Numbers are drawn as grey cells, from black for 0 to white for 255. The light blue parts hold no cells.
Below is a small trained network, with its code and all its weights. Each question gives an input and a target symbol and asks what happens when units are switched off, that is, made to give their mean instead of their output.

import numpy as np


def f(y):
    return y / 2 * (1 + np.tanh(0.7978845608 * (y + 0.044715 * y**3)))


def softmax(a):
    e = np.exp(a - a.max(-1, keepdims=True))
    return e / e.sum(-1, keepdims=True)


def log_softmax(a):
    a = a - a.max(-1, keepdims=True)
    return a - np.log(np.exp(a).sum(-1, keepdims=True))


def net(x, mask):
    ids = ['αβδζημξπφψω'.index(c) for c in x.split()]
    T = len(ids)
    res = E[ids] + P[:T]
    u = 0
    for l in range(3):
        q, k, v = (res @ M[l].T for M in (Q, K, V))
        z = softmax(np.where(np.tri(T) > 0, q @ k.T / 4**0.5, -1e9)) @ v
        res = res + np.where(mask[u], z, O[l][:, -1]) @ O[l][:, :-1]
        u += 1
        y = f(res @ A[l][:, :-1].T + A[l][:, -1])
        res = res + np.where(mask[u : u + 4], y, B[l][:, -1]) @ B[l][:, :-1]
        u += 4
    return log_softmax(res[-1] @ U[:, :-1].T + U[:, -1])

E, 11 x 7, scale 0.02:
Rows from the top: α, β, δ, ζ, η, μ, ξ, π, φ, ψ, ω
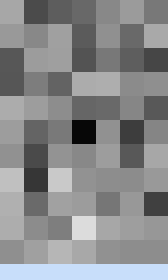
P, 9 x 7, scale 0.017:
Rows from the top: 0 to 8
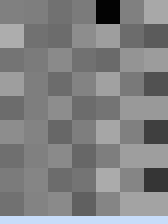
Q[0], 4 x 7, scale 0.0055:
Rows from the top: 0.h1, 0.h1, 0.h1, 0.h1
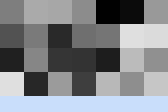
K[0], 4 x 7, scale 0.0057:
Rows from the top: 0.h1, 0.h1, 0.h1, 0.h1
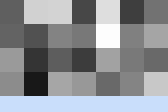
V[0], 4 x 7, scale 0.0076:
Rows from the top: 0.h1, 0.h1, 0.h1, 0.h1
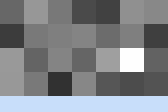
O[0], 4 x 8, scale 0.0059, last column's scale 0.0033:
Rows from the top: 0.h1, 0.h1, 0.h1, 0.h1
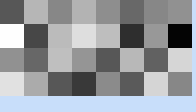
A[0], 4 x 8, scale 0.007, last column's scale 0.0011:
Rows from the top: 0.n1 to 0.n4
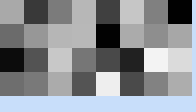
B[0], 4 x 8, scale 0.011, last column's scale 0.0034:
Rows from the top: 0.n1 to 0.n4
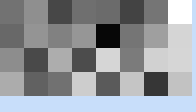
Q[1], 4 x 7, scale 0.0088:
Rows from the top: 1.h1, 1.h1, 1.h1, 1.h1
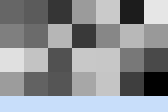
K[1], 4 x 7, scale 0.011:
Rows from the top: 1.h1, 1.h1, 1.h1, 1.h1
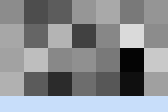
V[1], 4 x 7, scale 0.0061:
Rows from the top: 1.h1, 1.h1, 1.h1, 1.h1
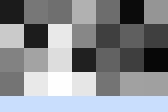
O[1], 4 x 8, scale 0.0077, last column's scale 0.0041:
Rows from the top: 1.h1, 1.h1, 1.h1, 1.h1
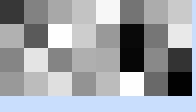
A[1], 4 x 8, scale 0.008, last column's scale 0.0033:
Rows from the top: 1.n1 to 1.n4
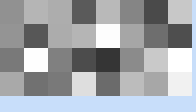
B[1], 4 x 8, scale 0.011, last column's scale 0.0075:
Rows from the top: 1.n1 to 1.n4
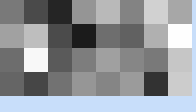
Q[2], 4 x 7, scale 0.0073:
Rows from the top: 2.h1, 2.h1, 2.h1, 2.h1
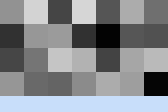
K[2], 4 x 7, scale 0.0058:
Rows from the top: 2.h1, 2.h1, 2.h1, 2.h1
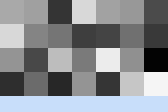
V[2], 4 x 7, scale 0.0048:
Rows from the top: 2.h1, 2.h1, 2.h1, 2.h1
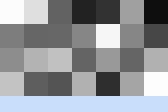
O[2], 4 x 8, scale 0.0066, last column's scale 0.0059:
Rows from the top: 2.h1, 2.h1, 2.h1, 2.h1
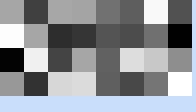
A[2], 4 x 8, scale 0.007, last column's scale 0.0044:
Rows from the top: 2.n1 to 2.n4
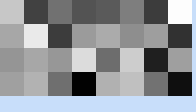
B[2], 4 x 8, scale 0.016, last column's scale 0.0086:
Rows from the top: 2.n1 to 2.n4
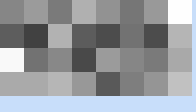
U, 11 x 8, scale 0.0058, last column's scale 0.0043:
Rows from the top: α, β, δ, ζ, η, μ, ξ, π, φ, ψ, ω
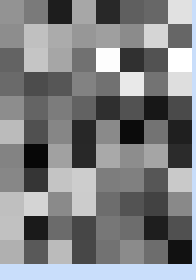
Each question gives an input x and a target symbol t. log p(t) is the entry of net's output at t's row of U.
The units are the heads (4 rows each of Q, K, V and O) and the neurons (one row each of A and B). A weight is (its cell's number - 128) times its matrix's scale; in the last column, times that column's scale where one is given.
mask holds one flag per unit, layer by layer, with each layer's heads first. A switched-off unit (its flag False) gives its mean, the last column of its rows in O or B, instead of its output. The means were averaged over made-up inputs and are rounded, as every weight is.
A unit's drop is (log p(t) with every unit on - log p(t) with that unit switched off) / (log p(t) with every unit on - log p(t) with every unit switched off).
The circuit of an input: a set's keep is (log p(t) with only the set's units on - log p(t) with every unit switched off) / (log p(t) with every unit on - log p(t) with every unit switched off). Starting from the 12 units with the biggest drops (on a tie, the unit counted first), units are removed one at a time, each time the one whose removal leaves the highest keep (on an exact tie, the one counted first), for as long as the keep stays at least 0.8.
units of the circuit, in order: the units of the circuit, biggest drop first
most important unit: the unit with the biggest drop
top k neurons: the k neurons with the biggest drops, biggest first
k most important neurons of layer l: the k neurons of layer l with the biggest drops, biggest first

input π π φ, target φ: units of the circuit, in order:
[1.h1 0.n3]
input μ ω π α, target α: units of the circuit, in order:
[1.h1 0.n3 0.h1]
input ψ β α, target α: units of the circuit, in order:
[1.h1 2.n1]
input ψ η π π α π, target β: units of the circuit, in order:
[1.n2 0.n2 1.h1 2.n4]
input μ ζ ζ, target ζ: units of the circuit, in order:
[1.h1]
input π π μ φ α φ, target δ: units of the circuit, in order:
[1.h1 0.n2 1.n2 0.n1]
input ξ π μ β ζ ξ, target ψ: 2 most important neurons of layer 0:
[0.n3 0.n4]
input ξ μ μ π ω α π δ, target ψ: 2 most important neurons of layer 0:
[0.n4 0.n3]
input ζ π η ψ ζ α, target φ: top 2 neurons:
[2.n4 2.n1]
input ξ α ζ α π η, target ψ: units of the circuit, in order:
[2.n3 2.h1 1.n2]
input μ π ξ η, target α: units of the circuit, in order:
[1.h1 0.n3 0.h1]
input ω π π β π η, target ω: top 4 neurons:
[2.n2 2.n4 1.n2 0.n2]
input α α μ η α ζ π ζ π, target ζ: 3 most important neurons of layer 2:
[2.n4 2.n3 2.n2]
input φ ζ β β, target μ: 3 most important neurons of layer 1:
[1.n2 1.n1 1.n4]
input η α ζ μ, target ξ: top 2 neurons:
[0.n2 0.n4]
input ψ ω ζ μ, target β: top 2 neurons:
[0.n4 0.n2]
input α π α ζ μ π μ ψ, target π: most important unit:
2.h1
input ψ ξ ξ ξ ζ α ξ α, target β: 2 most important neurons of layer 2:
[2.n4 2.n1]
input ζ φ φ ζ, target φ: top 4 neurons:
[1.n2 2.n4 0.n2 2.n1]
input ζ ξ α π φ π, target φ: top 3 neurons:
[1.n2 2.n1 0.n2]
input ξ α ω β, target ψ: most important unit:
0.n3
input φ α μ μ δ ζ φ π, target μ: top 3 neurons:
[1.n2 0.n2 2.n2]
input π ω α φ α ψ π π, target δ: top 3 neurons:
[0.n2 1.n2 0.n3]
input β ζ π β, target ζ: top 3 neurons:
[0.n3 0.n2 1.n3]
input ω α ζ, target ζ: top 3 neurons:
[1.n2 0.n1 0.n4]
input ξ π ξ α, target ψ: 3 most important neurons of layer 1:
[1.n2 1.n3 1.n1]
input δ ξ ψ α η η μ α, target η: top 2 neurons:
[2.n2 1.n2]
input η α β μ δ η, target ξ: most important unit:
2.n2
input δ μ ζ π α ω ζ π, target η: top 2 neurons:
[2.n2 1.n2]
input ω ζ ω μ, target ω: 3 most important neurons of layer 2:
[2.n2 2.n4 2.n1]
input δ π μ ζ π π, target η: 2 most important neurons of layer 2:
[2.n2 2.n1]
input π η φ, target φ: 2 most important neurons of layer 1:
[1.n2 1.n1]
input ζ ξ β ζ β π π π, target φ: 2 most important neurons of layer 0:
[0.n2 0.n4]
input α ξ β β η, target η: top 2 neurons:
[2.n2 1.n3]
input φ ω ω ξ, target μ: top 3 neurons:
[1.n2 0.n2 2.n2]
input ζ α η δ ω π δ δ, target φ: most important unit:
2.h1
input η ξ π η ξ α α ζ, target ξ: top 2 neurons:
[1.n2 2.n2]
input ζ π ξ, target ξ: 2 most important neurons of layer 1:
[1.n4 1.n3]
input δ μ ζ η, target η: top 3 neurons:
[2.n2 1.n2 0.n4]
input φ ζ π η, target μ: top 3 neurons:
[0.n2 2.n2 1.n2]
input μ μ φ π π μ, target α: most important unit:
1.h1
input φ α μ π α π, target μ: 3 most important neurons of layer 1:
[1.n2 1.n1 1.n4]
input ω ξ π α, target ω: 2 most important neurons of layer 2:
[2.n2 2.n4]
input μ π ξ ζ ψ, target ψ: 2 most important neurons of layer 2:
[2.n3 2.n4]
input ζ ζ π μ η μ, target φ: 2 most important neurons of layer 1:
[1.n4 1.n2]
